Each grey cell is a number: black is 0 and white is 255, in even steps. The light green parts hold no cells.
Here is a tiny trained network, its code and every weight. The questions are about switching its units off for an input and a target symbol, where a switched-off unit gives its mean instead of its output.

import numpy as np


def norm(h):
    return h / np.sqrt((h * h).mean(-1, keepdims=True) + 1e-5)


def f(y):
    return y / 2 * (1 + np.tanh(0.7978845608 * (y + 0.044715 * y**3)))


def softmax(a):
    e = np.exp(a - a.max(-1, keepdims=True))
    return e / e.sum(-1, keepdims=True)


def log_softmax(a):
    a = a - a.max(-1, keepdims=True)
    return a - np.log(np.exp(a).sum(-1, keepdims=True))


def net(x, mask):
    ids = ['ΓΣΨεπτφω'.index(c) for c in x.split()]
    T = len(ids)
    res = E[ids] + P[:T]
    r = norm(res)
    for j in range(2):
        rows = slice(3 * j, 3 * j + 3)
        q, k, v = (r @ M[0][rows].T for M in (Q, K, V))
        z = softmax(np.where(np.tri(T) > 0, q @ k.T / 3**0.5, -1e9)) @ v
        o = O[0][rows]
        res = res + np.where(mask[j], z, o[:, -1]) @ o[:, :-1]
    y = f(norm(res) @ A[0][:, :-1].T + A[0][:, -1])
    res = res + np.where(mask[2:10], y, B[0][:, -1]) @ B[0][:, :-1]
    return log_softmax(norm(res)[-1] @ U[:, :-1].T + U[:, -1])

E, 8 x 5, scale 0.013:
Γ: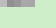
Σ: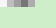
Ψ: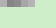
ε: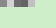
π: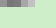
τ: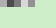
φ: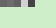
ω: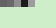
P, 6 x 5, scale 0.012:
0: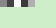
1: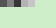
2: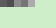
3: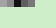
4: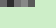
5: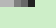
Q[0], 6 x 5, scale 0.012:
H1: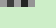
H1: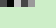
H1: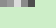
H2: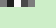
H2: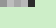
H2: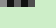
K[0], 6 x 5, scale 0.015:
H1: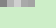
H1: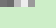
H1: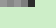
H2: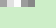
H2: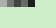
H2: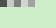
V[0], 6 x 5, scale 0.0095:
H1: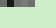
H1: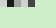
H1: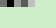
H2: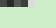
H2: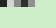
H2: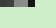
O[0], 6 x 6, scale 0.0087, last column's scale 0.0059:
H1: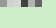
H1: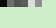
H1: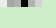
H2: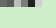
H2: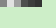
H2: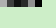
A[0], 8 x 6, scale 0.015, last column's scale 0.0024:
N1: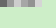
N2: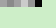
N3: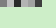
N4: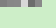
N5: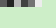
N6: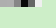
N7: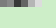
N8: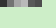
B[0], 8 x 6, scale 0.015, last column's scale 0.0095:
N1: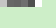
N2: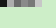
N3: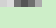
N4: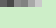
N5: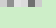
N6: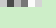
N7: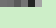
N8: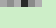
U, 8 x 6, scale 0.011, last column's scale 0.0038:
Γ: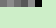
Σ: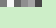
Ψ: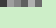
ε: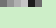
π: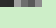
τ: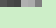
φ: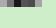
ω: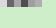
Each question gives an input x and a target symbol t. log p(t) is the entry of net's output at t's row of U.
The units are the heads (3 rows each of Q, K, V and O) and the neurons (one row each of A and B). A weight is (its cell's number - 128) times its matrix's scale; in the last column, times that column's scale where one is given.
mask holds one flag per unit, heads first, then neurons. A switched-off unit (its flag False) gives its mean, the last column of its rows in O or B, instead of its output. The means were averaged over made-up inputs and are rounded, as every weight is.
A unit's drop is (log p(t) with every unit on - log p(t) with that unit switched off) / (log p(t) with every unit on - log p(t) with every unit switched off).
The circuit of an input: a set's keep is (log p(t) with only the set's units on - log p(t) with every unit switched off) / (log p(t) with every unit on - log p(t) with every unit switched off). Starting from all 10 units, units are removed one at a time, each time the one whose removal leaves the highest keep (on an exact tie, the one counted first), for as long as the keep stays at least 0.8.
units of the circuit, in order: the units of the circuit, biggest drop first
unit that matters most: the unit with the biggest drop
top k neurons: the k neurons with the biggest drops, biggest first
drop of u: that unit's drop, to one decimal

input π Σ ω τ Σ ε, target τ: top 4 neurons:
(N4 N5 N1 N7)
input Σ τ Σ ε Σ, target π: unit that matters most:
H2
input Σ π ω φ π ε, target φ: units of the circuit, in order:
(H2 H1)
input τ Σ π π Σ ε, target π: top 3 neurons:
(N4 N5 N8)
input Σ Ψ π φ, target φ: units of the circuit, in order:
(H2 N7)
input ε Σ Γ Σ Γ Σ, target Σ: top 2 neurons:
(N3 N2)
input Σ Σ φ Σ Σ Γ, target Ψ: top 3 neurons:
(N2 N4 N5)
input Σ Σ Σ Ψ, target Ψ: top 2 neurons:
(N2 N4)
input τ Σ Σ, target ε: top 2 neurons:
(N6 N2)
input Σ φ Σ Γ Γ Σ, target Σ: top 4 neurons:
(N3 N2 N6 N8)
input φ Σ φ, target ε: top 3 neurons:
(N5 N6 N7)
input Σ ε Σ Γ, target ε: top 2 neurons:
(N6 N2)
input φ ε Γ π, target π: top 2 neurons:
(N4 N5)
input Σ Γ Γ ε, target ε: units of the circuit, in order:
(H1)
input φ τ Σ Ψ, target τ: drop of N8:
0.0
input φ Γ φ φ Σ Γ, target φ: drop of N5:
0.1
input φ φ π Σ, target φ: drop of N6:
0.1
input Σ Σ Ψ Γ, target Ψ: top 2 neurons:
(N2 N4)
